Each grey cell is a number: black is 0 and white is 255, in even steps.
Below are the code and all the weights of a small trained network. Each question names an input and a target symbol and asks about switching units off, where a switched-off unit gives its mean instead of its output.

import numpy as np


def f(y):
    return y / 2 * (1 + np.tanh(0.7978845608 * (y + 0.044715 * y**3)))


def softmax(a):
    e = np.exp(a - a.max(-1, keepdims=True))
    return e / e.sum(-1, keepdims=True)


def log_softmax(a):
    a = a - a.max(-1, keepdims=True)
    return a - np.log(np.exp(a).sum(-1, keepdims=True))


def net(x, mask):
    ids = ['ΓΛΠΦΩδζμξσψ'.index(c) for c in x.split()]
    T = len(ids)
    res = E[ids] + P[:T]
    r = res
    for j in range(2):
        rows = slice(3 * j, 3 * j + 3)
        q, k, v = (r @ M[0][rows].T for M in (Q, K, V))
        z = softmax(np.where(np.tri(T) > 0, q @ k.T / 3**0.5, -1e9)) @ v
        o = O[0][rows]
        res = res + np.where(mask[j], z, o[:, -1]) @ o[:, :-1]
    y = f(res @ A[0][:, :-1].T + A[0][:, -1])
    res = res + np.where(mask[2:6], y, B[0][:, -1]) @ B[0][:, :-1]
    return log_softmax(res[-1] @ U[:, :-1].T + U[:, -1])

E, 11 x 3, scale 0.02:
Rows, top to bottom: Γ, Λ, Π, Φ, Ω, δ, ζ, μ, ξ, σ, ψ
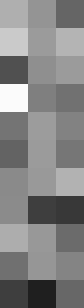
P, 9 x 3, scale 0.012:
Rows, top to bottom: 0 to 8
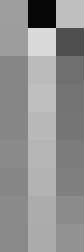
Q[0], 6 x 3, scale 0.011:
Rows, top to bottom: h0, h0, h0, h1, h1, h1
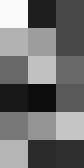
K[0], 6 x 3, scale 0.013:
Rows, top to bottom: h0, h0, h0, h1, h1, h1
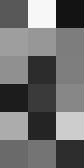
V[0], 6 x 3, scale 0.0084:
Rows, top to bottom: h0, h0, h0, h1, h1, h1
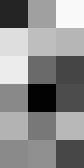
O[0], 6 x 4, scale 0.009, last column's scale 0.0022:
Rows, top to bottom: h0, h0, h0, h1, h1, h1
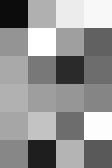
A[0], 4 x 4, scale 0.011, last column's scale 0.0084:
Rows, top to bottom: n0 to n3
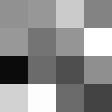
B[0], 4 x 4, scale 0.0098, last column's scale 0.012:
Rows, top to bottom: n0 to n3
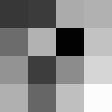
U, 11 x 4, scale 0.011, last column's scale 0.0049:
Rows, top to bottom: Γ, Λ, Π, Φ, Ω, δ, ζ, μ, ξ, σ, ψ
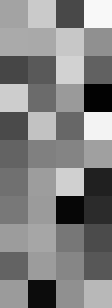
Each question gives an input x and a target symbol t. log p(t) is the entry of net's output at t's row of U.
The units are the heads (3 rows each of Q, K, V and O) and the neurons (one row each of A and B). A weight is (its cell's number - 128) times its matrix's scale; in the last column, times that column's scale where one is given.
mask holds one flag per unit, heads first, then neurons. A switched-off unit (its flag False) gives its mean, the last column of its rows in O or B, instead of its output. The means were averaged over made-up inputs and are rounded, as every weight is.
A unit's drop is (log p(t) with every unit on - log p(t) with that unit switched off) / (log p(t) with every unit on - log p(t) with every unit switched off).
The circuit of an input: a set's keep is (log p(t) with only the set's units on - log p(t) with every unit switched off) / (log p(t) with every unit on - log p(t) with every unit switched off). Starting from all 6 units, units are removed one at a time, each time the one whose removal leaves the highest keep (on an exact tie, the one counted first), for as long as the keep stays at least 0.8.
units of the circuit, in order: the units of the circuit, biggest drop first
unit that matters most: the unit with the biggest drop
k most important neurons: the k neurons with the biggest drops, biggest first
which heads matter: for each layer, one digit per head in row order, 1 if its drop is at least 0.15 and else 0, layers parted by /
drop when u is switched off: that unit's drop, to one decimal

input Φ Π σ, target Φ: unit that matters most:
n3
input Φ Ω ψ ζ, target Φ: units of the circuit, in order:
(n3, h0)
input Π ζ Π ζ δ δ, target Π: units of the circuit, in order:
(h0, h1)
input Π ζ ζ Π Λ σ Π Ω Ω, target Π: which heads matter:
10
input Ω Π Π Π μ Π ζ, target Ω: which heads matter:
01
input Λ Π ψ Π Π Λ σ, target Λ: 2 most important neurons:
(n3, n1)
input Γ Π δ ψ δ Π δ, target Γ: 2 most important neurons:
(n0, n2)
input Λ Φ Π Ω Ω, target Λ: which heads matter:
10
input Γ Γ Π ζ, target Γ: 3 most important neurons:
(n2, n0, n1)
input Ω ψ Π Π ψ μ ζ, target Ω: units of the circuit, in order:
(n3, n2, h1)
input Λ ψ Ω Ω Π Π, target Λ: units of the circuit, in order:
(n3, h0, h1)
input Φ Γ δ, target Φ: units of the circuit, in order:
(n3, h0)
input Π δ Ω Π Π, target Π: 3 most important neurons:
(n0, n2, n1)
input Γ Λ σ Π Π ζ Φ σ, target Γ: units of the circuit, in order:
(h0)
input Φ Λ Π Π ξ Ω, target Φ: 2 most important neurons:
(n3, n1)
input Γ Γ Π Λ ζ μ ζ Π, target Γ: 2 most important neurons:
(n0, n2)
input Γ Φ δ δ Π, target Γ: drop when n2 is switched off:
0.1
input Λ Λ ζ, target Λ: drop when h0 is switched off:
0.8
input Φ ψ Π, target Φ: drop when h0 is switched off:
0.9
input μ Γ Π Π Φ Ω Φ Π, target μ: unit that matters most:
h0
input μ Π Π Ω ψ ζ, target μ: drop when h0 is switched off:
0.6
